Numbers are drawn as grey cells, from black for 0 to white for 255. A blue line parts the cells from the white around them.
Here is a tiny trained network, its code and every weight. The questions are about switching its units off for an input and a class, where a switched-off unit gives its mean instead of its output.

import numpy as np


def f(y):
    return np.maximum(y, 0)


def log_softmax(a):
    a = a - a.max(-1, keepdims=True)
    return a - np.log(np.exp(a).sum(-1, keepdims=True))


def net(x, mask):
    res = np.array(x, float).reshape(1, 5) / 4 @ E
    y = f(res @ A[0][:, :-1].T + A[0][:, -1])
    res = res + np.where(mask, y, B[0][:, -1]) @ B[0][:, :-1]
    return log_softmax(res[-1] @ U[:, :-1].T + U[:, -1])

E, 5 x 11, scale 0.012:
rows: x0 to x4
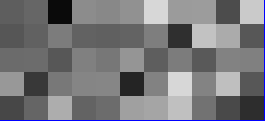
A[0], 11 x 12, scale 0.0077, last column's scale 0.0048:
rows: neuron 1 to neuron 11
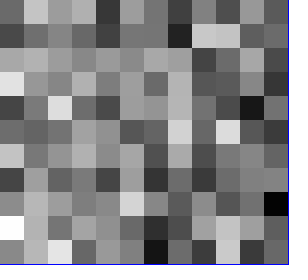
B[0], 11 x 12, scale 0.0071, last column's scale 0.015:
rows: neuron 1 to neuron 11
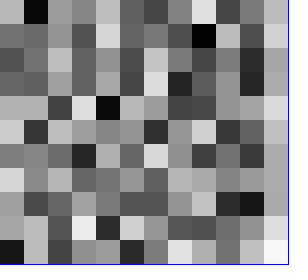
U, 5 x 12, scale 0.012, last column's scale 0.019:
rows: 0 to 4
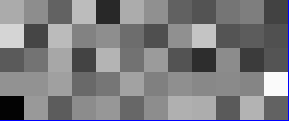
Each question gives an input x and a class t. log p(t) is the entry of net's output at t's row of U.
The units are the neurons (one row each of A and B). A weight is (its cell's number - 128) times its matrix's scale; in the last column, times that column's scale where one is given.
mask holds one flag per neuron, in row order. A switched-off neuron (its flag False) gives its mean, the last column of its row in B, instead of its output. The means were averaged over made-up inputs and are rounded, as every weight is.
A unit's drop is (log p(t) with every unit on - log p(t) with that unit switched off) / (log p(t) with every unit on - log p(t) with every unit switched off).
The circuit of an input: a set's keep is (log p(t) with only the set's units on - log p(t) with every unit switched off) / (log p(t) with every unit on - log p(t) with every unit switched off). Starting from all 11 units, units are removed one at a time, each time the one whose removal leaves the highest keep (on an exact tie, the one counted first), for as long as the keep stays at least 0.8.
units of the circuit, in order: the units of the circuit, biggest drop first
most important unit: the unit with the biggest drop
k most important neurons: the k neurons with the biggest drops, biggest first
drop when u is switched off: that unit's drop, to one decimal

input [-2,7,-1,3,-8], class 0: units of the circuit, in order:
neuron 10
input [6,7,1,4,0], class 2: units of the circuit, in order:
neuron 11; neuron 2
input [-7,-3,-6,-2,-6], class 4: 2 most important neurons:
neuron 11; neuron 5
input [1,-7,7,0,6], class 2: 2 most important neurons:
neuron 10; neuron 4
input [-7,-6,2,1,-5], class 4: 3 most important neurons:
neuron 11; neuron 2; neuron 5
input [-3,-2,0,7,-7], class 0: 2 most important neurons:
neuron 10; neuron 1
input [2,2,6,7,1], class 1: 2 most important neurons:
neuron 6; neuron 11
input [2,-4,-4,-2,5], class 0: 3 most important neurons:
neuron 5; neuron 11; neuron 2
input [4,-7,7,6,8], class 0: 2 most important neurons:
neuron 5; neuron 2
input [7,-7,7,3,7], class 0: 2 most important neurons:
neuron 11; neuron 2
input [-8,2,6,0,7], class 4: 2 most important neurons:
neuron 11; neuron 10
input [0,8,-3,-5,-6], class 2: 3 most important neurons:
neuron 2; neuron 5; neuron 6
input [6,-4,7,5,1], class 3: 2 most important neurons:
neuron 11; neuron 1
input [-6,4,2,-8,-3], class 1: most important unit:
neuron 1
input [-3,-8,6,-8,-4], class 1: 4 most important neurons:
neuron 1; neuron 8; neuron 9; neuron 2
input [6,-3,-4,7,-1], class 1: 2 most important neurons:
neuron 11; neuron 6
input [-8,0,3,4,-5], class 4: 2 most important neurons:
neuron 11; neuron 5
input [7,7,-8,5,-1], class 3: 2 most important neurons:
neuron 11; neuron 4
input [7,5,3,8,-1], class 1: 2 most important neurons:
neuron 11; neuron 6
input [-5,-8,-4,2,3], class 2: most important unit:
neuron 4
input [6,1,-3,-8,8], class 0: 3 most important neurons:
neuron 5; neuron 11; neuron 6
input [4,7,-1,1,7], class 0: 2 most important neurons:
neuron 5; neuron 11
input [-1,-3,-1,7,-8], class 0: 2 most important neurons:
neuron 10; neuron 1
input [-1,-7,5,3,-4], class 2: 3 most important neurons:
neuron 4; neuron 7; neuron 5
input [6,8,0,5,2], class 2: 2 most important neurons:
neuron 11; neuron 2
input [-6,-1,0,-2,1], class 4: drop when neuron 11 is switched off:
0.9
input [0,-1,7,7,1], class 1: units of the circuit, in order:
neuron 6
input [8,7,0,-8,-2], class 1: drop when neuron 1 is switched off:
0.4
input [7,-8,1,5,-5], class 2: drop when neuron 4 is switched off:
0.2
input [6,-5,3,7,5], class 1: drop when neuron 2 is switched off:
0.1
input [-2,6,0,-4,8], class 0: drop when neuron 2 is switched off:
0.0
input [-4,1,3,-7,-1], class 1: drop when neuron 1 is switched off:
0.3
